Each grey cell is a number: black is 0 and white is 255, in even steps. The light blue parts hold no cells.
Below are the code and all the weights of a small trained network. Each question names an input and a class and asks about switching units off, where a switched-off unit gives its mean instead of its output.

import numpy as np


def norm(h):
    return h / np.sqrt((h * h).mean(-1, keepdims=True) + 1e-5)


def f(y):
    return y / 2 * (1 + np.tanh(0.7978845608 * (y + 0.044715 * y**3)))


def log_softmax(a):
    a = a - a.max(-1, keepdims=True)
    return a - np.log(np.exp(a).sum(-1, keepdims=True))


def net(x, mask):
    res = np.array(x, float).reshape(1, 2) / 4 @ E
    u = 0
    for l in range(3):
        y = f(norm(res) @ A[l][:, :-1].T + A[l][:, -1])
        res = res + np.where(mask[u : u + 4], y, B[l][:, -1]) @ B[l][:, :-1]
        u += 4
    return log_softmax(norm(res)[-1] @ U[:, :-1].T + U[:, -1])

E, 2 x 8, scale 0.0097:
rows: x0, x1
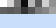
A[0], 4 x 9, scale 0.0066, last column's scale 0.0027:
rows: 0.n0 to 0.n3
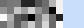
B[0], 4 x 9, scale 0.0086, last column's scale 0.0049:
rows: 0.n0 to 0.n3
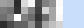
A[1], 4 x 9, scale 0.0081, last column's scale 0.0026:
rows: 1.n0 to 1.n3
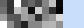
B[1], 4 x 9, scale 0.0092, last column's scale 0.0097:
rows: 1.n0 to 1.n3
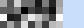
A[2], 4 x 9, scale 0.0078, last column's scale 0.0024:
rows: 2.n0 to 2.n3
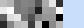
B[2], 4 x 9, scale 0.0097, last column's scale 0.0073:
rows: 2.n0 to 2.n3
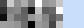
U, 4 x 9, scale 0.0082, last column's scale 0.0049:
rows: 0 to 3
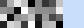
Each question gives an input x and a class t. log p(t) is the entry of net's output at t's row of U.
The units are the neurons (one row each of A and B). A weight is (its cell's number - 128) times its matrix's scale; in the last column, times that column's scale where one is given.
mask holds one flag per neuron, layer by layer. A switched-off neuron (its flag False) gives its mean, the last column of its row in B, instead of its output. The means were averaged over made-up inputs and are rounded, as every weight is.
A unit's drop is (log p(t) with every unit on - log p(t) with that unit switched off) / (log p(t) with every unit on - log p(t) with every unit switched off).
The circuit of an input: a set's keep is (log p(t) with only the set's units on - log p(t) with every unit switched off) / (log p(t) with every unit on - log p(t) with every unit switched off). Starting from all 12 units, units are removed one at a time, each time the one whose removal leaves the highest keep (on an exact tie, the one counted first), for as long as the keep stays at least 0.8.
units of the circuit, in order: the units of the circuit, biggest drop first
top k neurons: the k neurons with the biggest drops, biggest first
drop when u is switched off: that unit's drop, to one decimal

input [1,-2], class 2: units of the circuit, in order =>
(0.n0 1.n0)
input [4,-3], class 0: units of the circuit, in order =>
(2.n1)
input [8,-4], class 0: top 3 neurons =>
(2.n1 0.n2 0.n0)
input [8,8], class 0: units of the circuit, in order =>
(0.n2 2.n1)
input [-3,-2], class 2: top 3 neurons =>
(1.n3 2.n1 0.n1)
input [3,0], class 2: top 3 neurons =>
(1.n0 0.n2 0.n3)
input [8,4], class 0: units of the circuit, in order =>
(0.n2 2.n1)
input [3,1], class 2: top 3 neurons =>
(1.n0 0.n2 0.n3)
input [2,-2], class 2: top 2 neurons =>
(1.n0 0.n0)
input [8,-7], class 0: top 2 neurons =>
(2.n1 0.n0)
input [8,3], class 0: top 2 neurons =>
(0.n2 2.n1)
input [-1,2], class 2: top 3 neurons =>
(1.n3 2.n0 2.n1)
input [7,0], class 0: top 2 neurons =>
(0.n2 2.n1)
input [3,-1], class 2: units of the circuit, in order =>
(0.n2)
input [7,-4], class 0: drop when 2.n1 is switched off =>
0.2
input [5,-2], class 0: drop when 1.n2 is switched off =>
0.0
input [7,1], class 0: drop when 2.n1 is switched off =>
0.1
